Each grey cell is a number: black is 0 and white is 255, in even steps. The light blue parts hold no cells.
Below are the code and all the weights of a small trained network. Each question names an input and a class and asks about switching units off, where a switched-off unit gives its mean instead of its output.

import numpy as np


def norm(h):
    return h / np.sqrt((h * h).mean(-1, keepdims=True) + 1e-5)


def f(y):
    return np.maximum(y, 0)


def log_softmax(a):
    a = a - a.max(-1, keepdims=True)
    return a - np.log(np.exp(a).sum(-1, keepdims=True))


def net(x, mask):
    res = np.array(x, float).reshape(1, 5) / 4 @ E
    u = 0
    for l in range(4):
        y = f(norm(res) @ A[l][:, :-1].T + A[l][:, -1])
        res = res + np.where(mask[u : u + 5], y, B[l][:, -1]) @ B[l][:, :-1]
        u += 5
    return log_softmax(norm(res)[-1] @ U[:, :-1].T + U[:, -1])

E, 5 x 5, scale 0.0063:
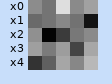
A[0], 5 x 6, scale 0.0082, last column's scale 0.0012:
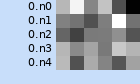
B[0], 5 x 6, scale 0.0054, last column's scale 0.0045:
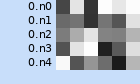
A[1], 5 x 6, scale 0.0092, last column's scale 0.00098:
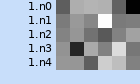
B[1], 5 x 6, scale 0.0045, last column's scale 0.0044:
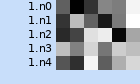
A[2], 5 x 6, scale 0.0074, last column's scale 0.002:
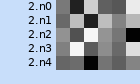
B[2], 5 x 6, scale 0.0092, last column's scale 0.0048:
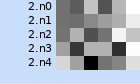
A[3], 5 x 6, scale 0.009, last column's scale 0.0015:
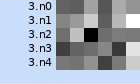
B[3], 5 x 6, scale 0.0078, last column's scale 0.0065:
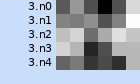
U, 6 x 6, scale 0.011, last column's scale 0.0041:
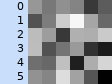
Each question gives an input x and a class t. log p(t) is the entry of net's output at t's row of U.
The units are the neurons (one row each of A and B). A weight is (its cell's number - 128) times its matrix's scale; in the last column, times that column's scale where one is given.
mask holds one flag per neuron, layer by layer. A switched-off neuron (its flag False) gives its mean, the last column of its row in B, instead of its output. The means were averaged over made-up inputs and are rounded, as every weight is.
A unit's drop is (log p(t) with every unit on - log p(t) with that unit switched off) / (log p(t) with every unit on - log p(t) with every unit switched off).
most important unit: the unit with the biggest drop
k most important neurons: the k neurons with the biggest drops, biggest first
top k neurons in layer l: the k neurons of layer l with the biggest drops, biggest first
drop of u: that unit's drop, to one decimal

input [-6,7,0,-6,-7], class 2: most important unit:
3.n2
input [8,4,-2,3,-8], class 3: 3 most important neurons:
[0.n0; 1.n4; 2.n3]
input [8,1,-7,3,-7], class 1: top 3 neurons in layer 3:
[3.n0; 3.n4; 3.n3]
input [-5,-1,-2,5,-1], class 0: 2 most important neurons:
[2.n3; 1.n0]
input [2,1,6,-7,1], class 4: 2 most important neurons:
[0.n2; 0.n1]
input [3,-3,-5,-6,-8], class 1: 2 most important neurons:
[0.n0; 1.n4]
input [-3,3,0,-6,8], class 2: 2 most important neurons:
[1.n4; 0.n3]
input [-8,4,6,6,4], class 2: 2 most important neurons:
[2.n4; 1.n4]
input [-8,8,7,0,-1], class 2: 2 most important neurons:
[3.n2; 2.n4]
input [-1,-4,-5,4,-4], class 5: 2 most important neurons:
[2.n3; 0.n3]
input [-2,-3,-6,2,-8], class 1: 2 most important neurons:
[0.n0; 2.n3]
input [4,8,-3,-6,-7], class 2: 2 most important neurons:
[0.n0; 1.n0]
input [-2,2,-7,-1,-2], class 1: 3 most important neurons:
[0.n0; 1.n4; 2.n1]
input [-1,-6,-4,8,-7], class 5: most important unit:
2.n3
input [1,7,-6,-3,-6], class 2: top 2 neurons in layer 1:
[1.n0; 1.n1]
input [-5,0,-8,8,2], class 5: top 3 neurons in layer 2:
[2.n3; 2.n0; 2.n2]
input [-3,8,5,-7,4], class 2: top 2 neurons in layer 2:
[2.n4; 2.n3]
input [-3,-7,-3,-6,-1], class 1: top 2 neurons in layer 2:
[2.n1; 2.n3]
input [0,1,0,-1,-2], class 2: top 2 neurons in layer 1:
[1.n1; 1.n3]
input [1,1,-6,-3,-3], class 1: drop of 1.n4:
0.2
